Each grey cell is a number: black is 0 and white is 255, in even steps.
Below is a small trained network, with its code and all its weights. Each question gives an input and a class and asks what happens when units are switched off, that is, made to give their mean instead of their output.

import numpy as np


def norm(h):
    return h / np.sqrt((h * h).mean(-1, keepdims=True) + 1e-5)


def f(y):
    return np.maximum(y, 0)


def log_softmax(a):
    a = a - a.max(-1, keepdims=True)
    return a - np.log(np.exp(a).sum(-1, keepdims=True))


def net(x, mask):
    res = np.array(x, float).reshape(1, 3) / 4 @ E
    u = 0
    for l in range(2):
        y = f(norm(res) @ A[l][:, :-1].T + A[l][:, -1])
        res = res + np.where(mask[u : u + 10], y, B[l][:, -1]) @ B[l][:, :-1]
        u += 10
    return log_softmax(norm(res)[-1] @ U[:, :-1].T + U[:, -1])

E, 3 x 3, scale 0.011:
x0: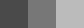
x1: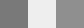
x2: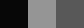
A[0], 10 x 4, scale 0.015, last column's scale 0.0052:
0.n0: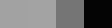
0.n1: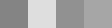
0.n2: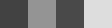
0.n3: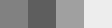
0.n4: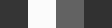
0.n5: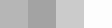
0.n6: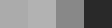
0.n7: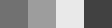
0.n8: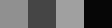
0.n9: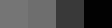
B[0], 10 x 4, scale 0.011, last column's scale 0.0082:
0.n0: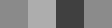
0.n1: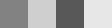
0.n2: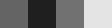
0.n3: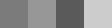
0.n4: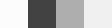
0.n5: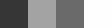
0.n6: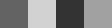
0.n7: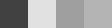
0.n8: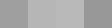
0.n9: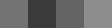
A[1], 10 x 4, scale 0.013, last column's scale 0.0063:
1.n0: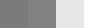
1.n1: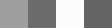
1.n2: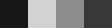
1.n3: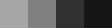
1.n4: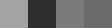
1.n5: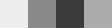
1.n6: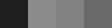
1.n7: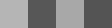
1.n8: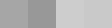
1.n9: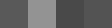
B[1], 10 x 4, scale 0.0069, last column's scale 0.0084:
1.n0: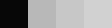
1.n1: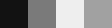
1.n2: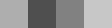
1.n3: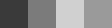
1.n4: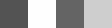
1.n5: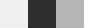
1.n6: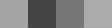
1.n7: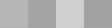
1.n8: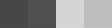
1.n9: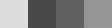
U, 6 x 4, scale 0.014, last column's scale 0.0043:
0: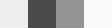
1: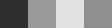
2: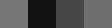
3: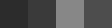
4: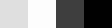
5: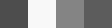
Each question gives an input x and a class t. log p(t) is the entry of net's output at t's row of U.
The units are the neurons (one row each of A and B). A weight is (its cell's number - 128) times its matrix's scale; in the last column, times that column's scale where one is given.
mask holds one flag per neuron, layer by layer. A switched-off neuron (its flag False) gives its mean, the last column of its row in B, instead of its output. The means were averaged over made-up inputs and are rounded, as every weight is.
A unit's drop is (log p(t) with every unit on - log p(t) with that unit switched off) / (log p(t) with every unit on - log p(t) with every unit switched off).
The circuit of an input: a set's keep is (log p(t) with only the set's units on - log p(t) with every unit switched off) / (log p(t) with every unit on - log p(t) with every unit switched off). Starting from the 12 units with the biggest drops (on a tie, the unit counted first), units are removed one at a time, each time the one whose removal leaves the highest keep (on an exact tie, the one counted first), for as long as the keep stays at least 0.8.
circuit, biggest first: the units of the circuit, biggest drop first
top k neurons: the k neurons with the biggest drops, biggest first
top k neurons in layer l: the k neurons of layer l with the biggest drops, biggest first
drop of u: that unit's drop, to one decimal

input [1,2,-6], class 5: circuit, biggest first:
(0.n5)
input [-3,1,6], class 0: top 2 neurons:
(0.n4; 0.n5)
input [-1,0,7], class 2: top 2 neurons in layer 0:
(0.n2; 0.n7)
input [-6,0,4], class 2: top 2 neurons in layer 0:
(0.n2; 0.n9)
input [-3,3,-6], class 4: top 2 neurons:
(0.n4; 0.n5)
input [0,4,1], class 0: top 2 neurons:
(0.n4; 0.n1)
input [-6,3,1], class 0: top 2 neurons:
(1.n5; 0.n4)
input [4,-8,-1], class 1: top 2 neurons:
(0.n8; 0.n5)
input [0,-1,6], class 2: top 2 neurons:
(0.n2; 0.n7)
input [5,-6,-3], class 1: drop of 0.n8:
0.1
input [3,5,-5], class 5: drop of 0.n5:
0.1
